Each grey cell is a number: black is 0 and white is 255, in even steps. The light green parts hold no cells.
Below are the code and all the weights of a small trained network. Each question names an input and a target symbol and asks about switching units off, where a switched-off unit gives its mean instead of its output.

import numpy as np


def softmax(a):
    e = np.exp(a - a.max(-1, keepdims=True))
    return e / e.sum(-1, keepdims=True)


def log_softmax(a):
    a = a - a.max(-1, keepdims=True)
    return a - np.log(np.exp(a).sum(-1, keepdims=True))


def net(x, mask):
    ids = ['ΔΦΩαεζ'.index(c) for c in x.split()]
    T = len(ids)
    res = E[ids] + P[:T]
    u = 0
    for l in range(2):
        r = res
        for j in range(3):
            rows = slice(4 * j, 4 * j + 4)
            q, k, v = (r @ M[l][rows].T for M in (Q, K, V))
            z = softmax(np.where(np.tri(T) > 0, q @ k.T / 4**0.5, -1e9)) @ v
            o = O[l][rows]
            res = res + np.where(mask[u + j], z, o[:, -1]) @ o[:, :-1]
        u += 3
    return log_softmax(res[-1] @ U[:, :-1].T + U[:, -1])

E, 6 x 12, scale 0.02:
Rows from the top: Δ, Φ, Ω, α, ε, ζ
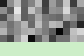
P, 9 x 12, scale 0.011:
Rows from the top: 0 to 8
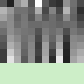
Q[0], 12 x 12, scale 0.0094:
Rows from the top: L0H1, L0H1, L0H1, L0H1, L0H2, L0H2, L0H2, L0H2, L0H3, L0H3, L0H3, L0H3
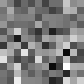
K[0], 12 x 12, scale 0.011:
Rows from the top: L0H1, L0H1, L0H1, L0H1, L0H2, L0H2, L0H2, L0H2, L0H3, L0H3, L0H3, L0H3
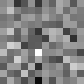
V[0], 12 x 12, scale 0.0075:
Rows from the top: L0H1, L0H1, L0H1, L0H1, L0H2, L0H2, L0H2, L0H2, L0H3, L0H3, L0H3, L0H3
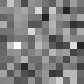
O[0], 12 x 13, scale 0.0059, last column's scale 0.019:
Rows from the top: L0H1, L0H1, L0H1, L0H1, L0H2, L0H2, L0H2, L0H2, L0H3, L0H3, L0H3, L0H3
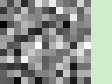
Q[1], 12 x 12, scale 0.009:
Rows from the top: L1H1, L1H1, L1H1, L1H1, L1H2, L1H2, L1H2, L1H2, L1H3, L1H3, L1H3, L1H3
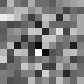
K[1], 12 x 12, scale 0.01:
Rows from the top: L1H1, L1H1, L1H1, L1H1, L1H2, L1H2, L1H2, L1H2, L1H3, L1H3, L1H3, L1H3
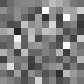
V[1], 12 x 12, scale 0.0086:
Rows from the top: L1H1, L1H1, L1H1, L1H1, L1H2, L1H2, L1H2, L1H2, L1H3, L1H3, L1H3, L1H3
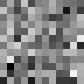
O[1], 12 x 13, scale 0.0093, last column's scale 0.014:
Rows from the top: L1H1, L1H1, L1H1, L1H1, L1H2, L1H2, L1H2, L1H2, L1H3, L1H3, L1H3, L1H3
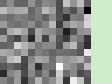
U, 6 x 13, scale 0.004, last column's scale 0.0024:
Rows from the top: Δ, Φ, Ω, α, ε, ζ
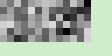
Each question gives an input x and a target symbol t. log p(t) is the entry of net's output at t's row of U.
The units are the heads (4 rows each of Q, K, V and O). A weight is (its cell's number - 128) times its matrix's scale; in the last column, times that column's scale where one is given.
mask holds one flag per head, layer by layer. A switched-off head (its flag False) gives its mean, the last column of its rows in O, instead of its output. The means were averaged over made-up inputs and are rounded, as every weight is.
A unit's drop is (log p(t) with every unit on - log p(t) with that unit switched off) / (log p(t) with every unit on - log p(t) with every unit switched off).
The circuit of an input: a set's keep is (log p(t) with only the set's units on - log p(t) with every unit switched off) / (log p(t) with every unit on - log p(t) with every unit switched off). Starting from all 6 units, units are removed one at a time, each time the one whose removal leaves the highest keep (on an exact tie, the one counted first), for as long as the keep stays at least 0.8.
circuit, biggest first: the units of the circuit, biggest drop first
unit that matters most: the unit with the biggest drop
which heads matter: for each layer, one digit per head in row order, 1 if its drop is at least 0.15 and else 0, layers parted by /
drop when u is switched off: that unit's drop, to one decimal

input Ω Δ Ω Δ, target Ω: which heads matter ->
001 / 010
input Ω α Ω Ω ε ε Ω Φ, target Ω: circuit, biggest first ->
[L1H2, L0H2]
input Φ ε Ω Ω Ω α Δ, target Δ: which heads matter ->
010 / 011
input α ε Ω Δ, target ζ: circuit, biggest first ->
[L0H1, L1H2, L1H3]
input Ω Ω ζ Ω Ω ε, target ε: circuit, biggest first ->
[L0H3, L1H2]
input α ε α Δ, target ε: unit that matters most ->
L0H2
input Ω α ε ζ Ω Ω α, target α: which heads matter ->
011 / 100
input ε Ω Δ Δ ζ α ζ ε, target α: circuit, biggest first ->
[L1H3, L0H2, L0H1]
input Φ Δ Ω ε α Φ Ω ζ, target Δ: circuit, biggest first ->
[L0H2, L1H3]
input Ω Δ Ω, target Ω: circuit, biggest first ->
[L1H2, L0H3, L0H2]
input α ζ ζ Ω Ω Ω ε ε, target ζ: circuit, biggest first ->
[L1H2, L0H1]
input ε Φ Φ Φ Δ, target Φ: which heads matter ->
011 / 001
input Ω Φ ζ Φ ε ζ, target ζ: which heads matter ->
010 / 010
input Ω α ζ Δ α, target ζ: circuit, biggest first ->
[L0H3, L1H1]
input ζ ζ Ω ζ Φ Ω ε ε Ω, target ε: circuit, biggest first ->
[L1H2]
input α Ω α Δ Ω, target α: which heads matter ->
101 / 100
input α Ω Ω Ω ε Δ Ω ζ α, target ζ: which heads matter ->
100 / 000
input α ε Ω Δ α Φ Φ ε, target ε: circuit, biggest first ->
[L1H1, L0H1]
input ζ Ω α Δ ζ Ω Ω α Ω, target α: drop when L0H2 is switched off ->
-0.2
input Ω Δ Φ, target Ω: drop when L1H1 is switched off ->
0.1
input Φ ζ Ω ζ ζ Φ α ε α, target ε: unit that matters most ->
L1H1
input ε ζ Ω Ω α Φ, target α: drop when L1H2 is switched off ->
0.2
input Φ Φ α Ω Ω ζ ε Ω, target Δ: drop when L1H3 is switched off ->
0.3
